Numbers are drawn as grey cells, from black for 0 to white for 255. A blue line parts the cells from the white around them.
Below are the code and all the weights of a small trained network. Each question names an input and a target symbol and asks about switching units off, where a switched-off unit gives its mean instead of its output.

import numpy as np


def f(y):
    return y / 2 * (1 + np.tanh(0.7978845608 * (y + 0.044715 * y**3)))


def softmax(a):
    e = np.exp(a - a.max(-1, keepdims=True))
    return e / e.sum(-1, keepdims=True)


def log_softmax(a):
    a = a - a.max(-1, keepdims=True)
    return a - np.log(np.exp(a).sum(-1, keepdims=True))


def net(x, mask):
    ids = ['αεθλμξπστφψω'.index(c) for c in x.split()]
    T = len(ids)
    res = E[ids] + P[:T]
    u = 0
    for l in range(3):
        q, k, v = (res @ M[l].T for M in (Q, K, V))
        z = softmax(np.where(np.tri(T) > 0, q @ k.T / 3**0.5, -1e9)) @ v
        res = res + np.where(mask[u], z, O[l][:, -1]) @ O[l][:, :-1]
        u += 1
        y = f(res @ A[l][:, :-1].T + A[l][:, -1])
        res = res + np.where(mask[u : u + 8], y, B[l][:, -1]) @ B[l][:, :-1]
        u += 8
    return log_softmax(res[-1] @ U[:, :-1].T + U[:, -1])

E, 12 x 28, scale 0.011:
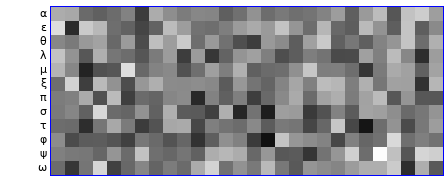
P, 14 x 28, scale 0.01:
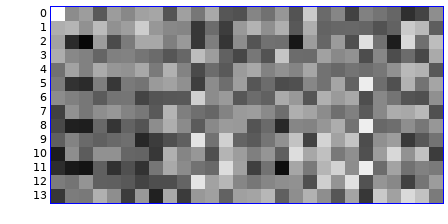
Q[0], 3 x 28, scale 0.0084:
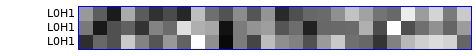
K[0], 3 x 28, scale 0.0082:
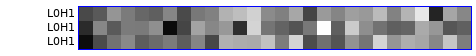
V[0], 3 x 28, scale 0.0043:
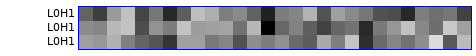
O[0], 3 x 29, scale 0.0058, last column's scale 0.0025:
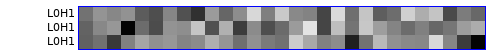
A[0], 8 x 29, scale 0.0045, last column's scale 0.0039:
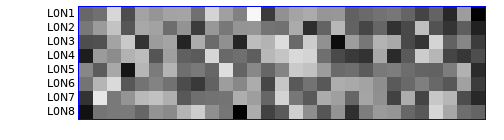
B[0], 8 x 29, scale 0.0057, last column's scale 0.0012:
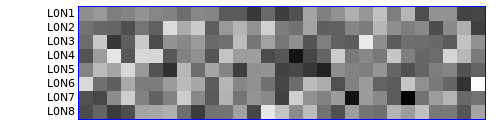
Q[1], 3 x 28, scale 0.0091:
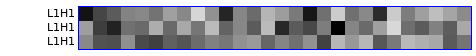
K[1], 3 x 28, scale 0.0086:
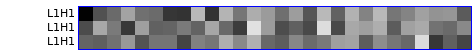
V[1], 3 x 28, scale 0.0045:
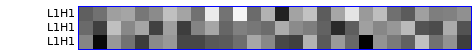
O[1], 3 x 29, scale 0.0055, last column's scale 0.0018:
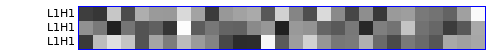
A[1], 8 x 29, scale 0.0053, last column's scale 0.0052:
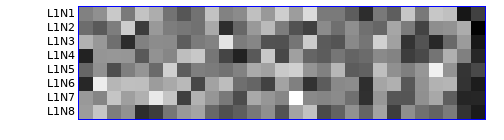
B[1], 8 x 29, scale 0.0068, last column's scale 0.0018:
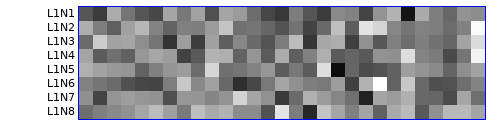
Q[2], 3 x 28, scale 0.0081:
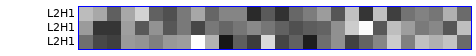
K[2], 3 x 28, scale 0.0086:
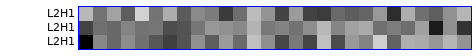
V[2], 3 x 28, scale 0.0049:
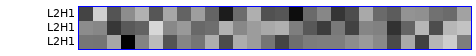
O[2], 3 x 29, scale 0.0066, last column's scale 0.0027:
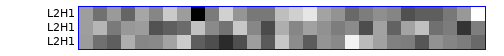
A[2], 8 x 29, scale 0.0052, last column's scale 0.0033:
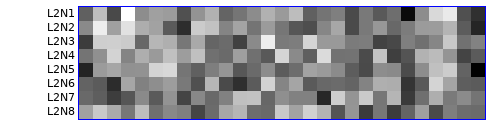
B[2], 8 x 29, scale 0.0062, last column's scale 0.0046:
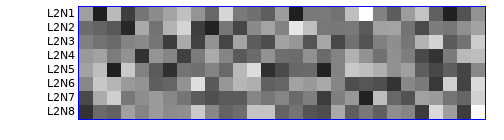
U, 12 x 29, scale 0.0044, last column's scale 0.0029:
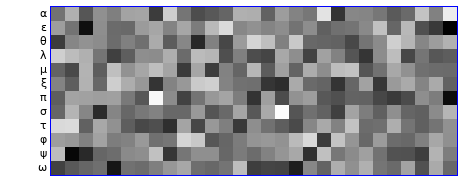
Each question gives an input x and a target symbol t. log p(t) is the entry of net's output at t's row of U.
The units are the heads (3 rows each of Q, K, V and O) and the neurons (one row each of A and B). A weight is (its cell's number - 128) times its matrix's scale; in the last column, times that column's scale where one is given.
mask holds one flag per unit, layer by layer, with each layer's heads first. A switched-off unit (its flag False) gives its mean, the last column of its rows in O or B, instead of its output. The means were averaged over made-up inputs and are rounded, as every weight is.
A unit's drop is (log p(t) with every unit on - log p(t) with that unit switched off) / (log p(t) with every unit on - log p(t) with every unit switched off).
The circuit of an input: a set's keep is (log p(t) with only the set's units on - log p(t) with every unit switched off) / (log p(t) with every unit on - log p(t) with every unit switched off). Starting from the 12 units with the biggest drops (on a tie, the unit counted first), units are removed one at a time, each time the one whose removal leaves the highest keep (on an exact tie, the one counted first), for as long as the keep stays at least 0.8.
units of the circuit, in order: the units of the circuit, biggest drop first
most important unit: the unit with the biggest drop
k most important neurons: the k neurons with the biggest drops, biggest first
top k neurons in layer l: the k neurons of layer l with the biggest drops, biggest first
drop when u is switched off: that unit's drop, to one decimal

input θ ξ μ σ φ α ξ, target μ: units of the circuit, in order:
(L1H1; L0H1; L2N7)
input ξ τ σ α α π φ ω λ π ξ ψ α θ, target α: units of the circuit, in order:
(L0H1; L2H1; L2N4; L2N8)
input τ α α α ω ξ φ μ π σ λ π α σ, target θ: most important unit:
L2N3
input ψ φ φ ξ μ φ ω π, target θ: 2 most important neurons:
(L2N3; L1N2)
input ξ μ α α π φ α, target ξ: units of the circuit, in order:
(L1H1; L2H1)
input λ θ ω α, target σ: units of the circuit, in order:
(L2H1; L2N2; L1H1)
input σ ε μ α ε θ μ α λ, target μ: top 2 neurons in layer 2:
(L2N1; L2N2)
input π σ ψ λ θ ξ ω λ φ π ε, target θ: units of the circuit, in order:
(L1H1; L2N3; L0H1)
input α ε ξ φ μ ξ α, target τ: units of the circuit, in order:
(L1H1; L2H1; L1N3)
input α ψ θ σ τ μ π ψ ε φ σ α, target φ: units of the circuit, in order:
(L1H1; L1N2; L1N4; L2H1)
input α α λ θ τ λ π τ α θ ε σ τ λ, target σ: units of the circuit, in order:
(L2N2; L0H1; L1H1; L2H1)
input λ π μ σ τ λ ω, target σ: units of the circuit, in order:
(L2N2; L2H1; L1H1)
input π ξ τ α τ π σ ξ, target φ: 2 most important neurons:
(L1N6; L0N4)
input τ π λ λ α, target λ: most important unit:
L1N5
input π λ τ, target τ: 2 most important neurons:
(L1N2; L2N7)
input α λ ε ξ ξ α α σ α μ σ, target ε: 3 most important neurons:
(L2N8; L2N5; L0N3)
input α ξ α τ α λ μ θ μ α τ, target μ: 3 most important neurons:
(L2N1; L0N4; L0N7)
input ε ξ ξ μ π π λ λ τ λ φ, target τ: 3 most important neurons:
(L2N5; L0N4; L2N3)
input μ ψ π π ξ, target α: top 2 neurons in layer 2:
(L2N4; L2N8)
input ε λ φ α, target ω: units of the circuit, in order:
(L2H1)
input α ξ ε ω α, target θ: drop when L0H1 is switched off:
0.5
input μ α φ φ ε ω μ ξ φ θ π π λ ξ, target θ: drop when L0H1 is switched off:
0.3
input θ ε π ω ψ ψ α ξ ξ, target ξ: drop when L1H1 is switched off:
0.4
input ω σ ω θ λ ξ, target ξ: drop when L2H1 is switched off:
0.1
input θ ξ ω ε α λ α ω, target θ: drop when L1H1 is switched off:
0.4
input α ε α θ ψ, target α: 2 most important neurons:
(L2N4; L2N8)
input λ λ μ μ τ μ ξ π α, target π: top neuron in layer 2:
(L2N6)
